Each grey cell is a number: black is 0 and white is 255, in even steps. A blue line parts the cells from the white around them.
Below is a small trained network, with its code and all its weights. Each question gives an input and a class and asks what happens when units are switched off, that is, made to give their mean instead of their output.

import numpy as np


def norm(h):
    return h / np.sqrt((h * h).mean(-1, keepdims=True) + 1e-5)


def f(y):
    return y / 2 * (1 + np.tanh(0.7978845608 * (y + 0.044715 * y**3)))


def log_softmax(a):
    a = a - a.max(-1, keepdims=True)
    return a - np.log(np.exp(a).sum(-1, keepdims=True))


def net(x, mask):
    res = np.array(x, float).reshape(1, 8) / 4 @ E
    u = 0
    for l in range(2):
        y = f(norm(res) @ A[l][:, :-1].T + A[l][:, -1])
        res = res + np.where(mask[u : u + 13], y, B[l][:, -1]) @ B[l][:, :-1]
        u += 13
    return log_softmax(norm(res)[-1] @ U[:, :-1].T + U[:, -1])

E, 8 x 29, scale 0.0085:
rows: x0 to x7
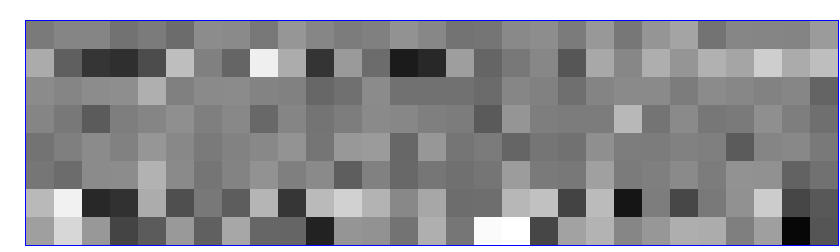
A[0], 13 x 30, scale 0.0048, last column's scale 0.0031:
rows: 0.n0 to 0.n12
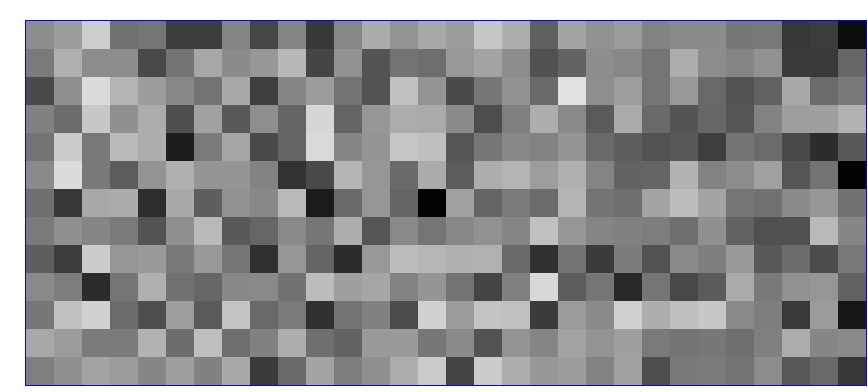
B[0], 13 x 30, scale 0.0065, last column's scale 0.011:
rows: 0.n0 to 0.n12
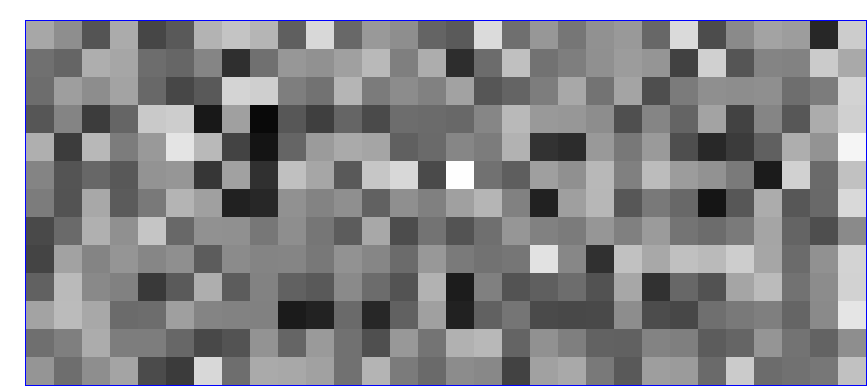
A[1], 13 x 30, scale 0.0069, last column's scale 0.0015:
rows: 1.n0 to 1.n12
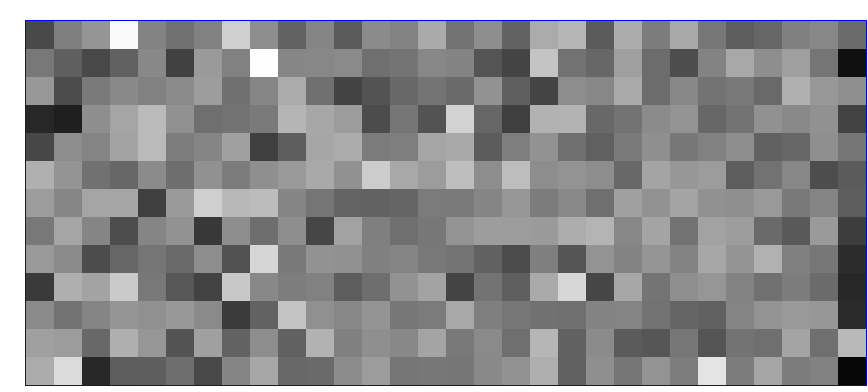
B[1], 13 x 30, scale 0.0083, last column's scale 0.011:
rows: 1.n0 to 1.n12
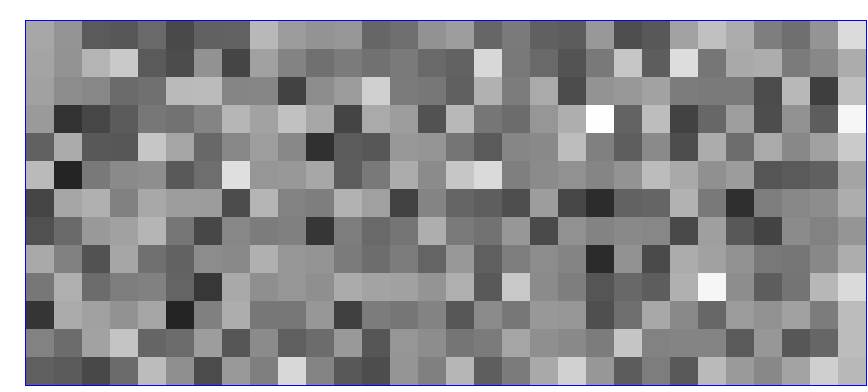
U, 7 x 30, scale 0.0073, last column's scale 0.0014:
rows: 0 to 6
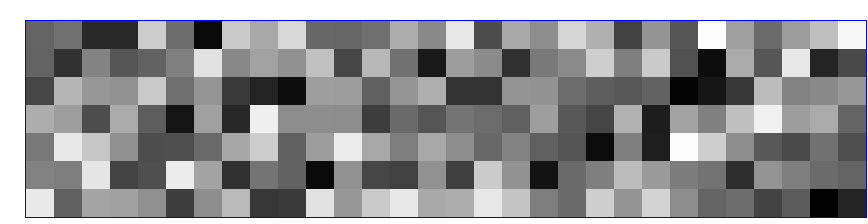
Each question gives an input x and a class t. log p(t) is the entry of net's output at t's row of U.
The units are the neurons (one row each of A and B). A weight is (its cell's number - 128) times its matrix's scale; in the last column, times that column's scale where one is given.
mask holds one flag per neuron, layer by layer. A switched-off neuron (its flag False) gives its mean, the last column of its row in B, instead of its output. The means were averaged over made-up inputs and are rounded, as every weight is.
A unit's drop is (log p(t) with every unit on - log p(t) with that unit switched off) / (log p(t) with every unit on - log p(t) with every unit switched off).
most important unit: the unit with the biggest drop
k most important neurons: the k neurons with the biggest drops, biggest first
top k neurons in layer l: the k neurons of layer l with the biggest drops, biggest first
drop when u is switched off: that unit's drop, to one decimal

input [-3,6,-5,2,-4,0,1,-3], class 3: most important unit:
0.n4
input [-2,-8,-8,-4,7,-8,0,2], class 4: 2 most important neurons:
(0.n2 0.n8)
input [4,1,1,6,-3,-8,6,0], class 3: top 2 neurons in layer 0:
(0.n9 0.n3)
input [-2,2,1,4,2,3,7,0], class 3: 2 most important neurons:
(0.n9 0.n3)
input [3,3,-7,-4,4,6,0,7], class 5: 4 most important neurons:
(0.n10 1.n3 1.n9 0.n3)
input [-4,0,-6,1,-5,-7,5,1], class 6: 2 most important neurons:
(0.n10 0.n5)
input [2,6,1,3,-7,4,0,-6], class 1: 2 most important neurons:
(0.n10 1.n3)
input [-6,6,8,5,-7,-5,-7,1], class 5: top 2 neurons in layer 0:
(0.n5 0.n12)
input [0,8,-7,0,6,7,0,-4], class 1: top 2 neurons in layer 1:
(1.n3 1.n2)
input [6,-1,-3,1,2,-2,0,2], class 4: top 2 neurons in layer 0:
(0.n10 0.n6)
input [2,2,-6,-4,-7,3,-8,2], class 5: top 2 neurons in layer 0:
(0.n6 0.n10)
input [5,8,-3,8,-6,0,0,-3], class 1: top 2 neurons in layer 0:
(0.n6 0.n10)
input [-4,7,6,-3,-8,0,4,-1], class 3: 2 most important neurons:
(1.n1 0.n3)
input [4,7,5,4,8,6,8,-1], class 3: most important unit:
1.n1
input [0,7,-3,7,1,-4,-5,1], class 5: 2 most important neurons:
(0.n5 1.n3)
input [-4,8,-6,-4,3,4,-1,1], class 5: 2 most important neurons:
(0.n5 1.n3)
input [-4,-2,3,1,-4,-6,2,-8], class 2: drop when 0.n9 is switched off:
0.1
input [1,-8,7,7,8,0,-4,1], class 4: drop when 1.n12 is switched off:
0.1
